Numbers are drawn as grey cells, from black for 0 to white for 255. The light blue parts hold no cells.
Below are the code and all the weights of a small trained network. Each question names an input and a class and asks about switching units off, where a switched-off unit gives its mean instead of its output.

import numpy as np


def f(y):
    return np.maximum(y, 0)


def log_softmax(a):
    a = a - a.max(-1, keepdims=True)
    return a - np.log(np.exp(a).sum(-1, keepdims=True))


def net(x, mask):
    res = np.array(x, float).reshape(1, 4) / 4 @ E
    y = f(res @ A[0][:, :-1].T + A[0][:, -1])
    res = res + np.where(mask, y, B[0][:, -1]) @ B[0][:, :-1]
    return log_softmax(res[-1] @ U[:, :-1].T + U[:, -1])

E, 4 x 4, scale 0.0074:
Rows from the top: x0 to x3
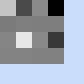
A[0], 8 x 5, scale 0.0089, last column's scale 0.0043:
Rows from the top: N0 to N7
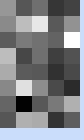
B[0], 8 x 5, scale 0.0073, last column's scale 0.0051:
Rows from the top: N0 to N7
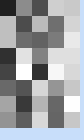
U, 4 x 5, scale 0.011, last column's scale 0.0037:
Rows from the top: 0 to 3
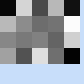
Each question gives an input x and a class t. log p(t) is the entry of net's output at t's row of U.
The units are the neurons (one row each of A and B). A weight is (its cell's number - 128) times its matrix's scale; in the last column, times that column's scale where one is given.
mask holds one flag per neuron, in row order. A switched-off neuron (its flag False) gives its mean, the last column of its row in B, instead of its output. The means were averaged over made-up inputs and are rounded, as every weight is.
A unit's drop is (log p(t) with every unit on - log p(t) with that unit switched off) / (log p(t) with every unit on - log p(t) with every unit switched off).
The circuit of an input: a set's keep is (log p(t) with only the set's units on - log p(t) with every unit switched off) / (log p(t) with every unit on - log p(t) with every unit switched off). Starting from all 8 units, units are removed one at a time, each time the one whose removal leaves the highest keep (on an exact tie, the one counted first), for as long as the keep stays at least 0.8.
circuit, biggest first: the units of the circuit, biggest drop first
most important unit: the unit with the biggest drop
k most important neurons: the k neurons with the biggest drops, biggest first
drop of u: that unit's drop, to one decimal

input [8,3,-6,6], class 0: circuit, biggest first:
[N3, N4]
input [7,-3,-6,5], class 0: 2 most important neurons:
[N3, N4]
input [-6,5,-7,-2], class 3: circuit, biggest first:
[N4, N6]
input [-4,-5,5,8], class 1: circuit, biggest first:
[N3, N0]
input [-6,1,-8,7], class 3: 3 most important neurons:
[N4, N6, N3]
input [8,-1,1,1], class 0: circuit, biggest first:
[N4, N3]
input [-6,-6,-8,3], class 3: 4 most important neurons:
[N4, N6, N3, N0]
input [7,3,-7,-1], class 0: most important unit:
N3
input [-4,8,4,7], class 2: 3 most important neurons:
[N4, N3, N0]
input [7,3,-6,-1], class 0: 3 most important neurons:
[N3, N4, N0]
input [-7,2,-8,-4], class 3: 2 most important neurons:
[N4, N6]
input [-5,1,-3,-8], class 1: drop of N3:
0.6
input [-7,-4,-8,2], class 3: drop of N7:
-0.2
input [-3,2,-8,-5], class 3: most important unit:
N6
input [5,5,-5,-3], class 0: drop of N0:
0.2
